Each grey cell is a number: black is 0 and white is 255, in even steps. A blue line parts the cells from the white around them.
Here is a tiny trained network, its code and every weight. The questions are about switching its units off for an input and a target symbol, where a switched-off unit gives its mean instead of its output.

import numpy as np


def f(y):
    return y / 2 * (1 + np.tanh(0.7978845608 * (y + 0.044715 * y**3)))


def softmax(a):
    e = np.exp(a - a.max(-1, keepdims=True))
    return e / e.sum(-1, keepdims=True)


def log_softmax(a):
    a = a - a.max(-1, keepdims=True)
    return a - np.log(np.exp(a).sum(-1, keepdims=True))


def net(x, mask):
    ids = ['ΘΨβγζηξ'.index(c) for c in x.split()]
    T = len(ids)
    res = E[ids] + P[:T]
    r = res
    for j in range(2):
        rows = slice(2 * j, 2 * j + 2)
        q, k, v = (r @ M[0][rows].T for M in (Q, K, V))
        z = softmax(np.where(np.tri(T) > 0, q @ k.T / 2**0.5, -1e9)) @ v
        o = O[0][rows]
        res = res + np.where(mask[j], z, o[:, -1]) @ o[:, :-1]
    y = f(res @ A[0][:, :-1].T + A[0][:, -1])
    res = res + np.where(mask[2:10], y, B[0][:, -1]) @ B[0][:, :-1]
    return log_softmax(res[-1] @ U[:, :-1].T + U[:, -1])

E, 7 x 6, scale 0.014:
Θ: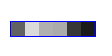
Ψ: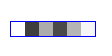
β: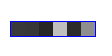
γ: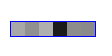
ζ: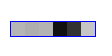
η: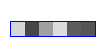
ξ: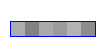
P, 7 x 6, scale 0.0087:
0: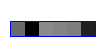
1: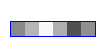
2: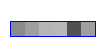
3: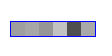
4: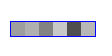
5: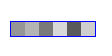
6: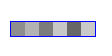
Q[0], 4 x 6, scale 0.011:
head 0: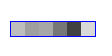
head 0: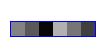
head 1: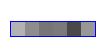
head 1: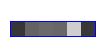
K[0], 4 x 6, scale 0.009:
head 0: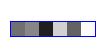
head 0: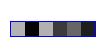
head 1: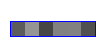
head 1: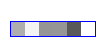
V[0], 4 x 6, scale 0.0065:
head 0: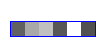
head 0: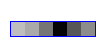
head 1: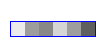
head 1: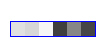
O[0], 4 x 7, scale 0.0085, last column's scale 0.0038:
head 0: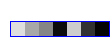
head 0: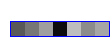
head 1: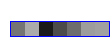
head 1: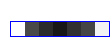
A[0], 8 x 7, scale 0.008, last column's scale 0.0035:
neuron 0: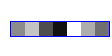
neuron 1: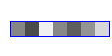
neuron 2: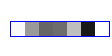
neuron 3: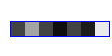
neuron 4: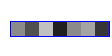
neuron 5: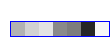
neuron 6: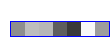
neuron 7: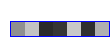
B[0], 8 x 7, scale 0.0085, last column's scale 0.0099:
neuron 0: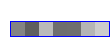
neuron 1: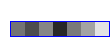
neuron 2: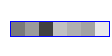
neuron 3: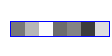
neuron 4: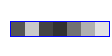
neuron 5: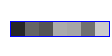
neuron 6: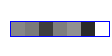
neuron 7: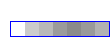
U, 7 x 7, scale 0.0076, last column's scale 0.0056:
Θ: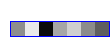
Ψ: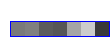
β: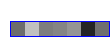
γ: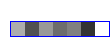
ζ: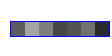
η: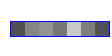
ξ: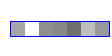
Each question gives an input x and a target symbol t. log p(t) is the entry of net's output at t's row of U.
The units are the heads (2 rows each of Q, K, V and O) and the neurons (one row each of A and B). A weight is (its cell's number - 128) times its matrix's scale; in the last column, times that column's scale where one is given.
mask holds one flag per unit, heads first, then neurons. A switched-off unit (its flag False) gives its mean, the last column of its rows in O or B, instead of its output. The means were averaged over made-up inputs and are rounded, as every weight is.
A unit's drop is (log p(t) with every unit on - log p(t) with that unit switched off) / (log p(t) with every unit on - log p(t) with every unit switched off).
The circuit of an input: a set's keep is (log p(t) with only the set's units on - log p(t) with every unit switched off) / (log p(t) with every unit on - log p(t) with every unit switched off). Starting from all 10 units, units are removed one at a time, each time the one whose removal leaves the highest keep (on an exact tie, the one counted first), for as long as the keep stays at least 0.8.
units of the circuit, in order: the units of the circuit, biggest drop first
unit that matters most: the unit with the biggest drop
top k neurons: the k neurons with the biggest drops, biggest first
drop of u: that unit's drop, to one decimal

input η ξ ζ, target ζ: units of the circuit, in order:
head 0; neuron 2; neuron 7
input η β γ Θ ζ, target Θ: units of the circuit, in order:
neuron 6; head 1
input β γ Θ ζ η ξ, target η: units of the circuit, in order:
head 1; neuron 1
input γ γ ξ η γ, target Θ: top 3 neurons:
neuron 2; neuron 0; neuron 1
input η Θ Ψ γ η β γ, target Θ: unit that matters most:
head 0
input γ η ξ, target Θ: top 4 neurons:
neuron 2; neuron 3; neuron 0; neuron 5
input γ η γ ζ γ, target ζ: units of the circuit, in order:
head 0; neuron 4; neuron 2
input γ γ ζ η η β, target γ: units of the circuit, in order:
neuron 4; neuron 2
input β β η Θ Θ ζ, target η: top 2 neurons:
neuron 1; neuron 6
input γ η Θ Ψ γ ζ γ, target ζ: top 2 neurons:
neuron 4; neuron 2
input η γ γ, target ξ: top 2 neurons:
neuron 7; neuron 0
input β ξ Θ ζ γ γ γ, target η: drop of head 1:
1.0
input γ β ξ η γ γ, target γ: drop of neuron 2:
0.3
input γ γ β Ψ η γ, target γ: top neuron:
neuron 4
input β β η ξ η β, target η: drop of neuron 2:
0.1
